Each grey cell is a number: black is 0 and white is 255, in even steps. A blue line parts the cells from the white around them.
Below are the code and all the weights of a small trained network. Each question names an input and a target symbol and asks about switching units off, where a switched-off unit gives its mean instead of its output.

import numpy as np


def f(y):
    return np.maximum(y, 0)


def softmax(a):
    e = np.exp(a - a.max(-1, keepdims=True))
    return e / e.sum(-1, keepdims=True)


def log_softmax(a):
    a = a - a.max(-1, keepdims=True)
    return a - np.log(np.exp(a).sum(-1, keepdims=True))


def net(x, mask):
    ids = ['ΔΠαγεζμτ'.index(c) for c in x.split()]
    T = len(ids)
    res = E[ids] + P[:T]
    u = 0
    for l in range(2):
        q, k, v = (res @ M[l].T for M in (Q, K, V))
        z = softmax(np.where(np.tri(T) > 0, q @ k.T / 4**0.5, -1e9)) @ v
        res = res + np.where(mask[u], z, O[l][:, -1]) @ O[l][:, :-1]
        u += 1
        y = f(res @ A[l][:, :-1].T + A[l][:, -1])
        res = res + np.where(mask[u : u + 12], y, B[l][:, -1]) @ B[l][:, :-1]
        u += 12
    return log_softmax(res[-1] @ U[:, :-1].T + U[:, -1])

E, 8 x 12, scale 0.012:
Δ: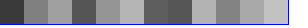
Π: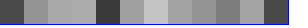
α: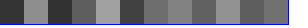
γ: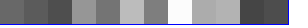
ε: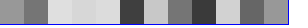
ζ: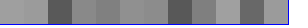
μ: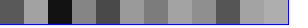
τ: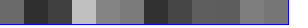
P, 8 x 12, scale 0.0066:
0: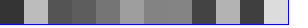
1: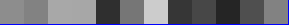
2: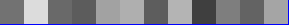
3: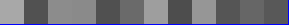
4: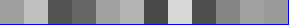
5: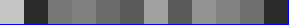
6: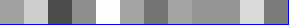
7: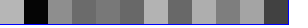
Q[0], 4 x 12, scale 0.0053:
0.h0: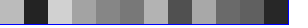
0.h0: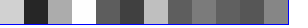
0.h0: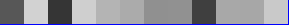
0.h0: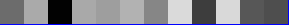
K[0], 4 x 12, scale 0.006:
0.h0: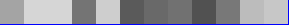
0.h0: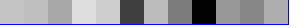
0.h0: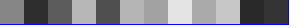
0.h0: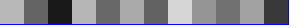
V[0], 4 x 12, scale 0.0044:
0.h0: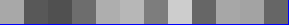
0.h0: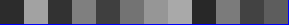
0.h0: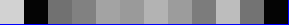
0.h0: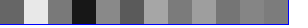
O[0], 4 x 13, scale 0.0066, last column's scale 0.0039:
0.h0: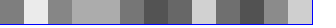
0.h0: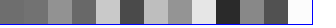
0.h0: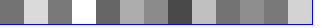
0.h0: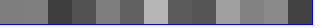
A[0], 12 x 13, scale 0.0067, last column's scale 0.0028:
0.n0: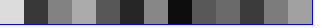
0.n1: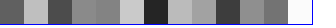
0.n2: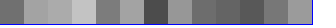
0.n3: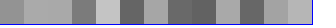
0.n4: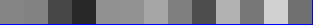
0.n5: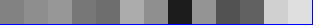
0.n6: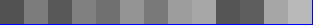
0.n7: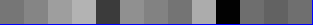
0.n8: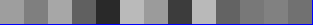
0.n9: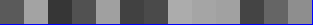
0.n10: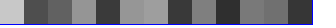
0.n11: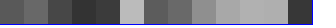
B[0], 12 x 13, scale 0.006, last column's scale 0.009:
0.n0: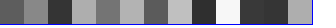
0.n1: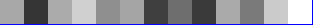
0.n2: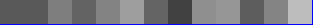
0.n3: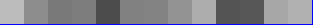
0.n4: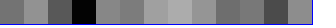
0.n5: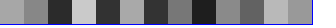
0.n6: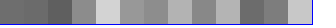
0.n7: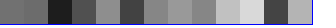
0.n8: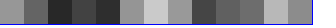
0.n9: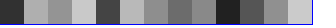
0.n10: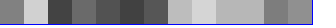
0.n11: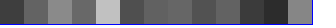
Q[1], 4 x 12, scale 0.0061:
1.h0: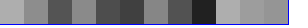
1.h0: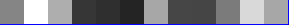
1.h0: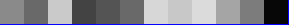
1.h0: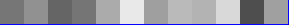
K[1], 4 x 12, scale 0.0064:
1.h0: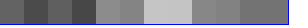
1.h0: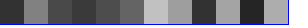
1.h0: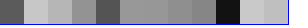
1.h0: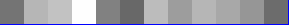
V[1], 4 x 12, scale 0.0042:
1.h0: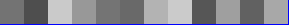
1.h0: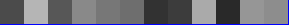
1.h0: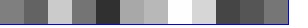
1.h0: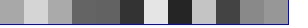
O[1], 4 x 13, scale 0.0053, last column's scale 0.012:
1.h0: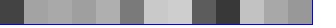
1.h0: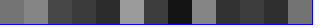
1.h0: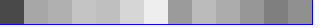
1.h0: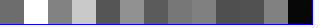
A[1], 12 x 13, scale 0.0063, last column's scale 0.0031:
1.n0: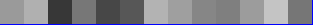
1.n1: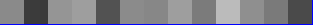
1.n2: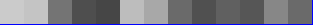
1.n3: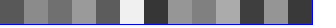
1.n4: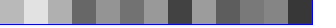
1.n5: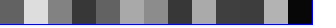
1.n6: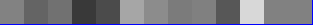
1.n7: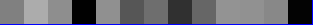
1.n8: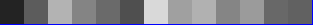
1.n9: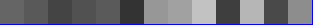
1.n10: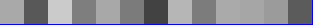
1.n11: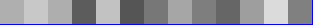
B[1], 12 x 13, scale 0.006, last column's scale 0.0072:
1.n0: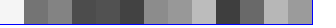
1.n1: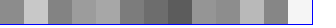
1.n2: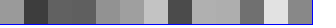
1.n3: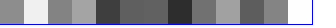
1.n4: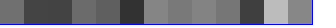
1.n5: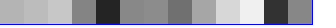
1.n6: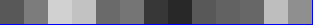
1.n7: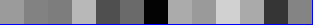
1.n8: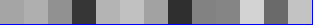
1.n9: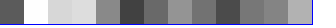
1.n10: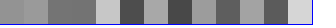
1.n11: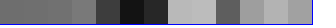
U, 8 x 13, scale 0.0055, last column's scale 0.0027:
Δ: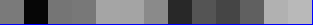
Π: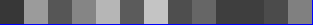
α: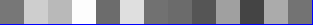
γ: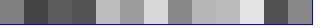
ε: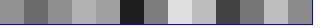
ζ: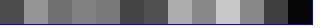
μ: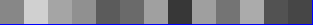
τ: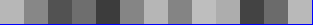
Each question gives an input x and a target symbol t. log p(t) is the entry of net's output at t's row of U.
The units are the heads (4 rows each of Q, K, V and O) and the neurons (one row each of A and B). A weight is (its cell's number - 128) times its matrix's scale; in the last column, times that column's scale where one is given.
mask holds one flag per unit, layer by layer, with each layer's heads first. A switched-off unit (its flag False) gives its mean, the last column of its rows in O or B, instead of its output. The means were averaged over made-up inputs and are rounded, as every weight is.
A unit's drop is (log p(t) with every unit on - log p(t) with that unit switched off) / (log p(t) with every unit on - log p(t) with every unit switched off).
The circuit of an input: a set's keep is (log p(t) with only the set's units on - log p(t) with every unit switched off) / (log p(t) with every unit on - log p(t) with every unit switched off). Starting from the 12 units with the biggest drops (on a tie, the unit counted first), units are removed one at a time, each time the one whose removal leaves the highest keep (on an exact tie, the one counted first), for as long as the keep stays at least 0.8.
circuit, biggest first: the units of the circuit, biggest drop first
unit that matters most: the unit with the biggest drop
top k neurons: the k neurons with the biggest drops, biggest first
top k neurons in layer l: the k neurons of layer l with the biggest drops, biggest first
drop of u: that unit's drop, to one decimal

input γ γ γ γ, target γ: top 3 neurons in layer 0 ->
[0.n7; 0.n1; 0.n6]
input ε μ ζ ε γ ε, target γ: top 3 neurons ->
[0.n1; 0.n0; 1.n3]
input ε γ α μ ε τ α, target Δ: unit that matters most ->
0.n0
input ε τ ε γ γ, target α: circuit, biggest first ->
[1.n3; 0.n1]
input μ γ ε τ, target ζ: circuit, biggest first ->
[0.n0; 0.n10; 0.n7]
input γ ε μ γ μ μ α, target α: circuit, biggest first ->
[0.n1; 0.n9; 0.h0]
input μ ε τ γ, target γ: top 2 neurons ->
[0.n0; 1.n8]
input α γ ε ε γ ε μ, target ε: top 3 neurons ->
[0.n0; 0.n9; 1.n11]
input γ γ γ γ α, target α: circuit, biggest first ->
[0.n9; 0.h0; 0.n1]
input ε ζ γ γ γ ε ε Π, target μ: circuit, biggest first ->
[1.n9; 0.n1; 1.n8]
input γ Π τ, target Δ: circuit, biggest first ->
[1.h0; 0.n1; 1.n9]
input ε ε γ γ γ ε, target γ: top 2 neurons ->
[0.n1; 1.n3]
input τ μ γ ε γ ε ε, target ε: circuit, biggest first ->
[1.n11; 1.h0; 0.n0]
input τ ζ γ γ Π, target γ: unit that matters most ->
0.n7
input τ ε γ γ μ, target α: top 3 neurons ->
[0.n1; 1.n3; 0.n5]
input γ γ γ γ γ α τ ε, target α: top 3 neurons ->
[0.n0; 0.n7; 0.n5]
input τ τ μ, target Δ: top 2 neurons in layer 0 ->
[0.n1; 0.n0]
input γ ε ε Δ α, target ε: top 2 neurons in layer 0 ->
[0.n0; 0.n2]
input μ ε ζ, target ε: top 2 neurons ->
[1.n11; 0.n0]
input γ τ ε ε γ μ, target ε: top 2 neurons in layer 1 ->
[1.n9; 1.n0]
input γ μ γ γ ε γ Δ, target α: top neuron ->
[0.n5]
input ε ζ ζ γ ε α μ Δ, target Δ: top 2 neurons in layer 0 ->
[0.n5; 0.n7]
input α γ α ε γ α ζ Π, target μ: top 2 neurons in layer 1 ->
[1.n9; 1.n8]
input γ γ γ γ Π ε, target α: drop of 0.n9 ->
-0.1
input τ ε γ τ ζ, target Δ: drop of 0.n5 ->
0.2
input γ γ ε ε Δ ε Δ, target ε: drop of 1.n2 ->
0.0
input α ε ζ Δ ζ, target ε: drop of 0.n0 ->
0.3
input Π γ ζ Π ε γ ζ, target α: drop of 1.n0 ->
0.0
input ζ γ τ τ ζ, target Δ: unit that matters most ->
1.h0
